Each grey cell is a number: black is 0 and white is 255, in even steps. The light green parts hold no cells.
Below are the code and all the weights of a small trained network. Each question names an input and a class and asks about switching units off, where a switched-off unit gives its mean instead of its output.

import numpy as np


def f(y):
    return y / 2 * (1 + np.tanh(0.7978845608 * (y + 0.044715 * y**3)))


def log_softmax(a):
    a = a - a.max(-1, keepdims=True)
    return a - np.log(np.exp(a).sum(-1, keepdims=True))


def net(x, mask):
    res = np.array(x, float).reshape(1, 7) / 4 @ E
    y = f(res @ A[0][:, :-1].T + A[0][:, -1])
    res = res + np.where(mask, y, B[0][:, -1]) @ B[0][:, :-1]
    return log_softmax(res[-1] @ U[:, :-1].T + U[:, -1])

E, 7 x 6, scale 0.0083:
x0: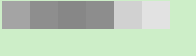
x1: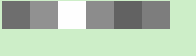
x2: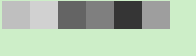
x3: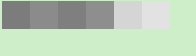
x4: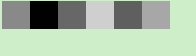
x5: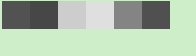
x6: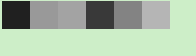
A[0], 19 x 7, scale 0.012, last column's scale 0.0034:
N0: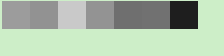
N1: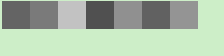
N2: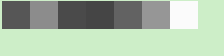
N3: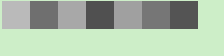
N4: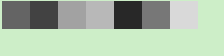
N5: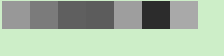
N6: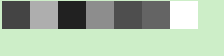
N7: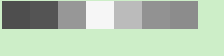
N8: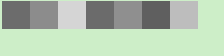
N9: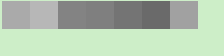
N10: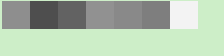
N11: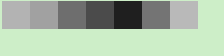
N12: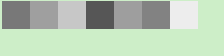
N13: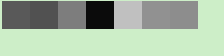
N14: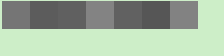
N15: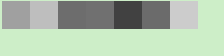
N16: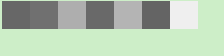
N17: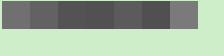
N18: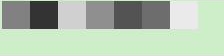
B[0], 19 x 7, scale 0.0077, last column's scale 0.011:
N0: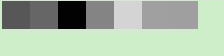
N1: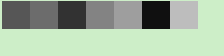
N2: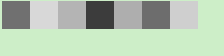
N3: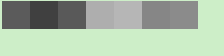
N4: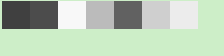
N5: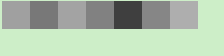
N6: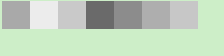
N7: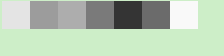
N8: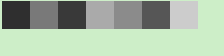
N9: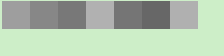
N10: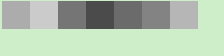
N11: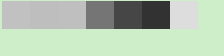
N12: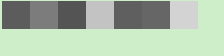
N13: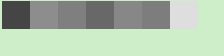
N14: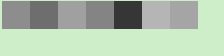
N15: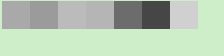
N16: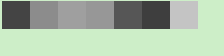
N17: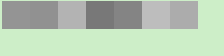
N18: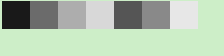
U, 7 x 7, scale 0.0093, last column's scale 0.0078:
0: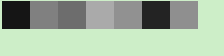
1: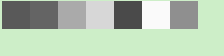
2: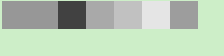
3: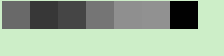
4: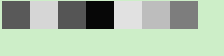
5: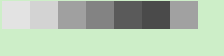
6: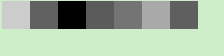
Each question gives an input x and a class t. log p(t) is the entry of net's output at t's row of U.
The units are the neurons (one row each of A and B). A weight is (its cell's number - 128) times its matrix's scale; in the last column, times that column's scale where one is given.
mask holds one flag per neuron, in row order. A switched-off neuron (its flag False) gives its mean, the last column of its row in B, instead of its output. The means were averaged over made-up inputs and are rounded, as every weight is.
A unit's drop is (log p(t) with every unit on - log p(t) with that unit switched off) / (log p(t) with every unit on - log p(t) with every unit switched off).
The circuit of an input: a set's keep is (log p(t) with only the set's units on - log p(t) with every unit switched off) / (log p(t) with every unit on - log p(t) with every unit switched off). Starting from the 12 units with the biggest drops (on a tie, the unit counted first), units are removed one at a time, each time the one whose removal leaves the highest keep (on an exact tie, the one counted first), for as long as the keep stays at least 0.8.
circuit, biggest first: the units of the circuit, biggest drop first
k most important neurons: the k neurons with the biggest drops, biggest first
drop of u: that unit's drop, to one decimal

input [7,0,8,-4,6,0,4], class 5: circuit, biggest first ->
(N18)
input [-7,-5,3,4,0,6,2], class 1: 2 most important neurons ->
(N11 N4)
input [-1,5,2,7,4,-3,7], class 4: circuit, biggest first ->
(N4 N18 N15)
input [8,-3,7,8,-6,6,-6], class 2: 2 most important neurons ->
(N11 N15)
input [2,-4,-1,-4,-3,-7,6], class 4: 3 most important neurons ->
(N7 N2 N13)
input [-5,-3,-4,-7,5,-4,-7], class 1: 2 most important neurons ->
(N4 N14)
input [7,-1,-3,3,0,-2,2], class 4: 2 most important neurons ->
(N4 N18)
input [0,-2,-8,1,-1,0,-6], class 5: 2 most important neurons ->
(N4 N7)
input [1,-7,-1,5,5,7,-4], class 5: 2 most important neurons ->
(N7 N10)
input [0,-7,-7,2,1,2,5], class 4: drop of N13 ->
0.1
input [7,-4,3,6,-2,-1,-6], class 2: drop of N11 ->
0.2
